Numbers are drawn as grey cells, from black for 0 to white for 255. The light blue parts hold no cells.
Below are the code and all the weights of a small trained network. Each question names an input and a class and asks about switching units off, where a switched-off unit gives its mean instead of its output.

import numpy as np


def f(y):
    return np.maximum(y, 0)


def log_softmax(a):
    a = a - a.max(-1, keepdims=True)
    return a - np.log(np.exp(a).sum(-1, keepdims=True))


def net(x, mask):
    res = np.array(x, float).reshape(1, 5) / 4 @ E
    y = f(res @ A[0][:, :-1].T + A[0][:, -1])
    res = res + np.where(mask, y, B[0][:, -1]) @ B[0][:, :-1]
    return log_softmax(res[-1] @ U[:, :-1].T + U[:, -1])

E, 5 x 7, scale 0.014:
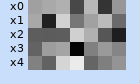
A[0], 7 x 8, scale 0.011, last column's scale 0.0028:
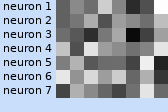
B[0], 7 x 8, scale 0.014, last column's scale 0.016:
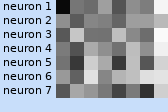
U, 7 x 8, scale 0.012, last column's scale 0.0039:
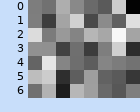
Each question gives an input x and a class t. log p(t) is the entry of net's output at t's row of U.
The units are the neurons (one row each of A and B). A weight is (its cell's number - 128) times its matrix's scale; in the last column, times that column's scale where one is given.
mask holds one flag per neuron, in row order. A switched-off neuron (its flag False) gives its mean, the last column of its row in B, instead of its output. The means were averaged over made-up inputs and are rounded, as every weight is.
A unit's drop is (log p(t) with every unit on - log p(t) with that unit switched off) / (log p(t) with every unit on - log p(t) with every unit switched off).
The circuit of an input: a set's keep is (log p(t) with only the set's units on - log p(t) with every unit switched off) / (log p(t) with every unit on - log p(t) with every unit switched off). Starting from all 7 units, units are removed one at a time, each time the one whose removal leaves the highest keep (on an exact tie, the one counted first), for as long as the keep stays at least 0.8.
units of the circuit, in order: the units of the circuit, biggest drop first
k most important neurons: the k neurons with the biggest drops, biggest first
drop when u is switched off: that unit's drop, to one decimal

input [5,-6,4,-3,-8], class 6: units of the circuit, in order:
neuron 6
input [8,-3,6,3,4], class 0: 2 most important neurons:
neuron 6; neuron 7
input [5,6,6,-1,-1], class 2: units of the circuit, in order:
neuron 6; neuron 5
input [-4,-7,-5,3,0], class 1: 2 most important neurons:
neuron 5; neuron 3
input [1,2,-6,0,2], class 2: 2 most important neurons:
neuron 1; neuron 6
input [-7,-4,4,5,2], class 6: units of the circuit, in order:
neuron 5; neuron 6
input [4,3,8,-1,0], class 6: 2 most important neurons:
neuron 3; neuron 5
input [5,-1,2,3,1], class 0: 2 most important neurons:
neuron 4; neuron 3
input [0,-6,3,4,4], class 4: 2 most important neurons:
neuron 4; neuron 6
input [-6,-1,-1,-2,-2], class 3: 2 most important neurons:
neuron 5; neuron 3
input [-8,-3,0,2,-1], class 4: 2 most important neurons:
neuron 5; neuron 4
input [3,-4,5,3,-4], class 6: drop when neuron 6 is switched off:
0.3
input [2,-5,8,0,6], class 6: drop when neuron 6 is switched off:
0.0
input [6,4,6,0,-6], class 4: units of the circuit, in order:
neuron 3
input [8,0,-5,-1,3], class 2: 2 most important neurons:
neuron 6; neuron 1
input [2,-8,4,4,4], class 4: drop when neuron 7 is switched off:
0.1
